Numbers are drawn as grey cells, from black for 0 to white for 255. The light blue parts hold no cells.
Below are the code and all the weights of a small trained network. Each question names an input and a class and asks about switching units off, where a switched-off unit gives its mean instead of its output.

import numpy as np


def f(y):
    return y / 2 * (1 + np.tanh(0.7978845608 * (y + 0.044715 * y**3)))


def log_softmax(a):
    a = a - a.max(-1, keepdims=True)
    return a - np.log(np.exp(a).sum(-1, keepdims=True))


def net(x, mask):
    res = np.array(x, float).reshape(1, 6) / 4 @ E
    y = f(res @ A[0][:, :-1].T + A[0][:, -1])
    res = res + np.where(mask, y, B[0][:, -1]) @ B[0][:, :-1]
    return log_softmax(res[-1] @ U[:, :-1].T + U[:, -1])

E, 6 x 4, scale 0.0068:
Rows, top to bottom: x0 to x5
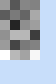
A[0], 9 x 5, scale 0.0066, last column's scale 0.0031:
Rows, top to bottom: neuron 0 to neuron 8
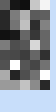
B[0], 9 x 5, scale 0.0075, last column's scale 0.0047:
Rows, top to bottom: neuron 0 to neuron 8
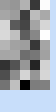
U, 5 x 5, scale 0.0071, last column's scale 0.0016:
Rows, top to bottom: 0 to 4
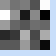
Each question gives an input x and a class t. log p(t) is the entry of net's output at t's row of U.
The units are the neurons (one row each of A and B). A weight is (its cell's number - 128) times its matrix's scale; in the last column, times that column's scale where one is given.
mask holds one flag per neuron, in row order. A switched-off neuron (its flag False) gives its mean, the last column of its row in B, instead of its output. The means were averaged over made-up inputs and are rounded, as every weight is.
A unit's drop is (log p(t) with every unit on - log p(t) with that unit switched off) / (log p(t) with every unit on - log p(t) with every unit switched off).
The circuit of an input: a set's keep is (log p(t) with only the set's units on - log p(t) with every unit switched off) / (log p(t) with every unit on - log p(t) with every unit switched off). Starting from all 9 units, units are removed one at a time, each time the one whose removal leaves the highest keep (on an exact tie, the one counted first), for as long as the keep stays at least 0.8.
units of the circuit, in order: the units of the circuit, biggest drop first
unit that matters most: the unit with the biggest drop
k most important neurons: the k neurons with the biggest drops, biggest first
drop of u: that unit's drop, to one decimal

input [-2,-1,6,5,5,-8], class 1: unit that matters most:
neuron 3
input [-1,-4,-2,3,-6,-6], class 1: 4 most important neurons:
[neuron 2; neuron 1; neuron 3; neuron 7]
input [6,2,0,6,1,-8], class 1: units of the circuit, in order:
[neuron 3; neuron 2]
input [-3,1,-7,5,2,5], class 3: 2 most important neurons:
[neuron 6; neuron 3]
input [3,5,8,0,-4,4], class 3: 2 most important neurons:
[neuron 3; neuron 2]
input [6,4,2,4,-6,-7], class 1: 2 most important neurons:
[neuron 3; neuron 2]
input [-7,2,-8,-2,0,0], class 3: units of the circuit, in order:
[neuron 6; neuron 3]
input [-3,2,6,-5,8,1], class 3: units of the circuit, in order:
[neuron 7; neuron 2]
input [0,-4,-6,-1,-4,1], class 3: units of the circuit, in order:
[neuron 3; neuron 6]
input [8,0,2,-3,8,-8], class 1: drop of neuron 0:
-0.1
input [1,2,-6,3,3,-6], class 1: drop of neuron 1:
0.2
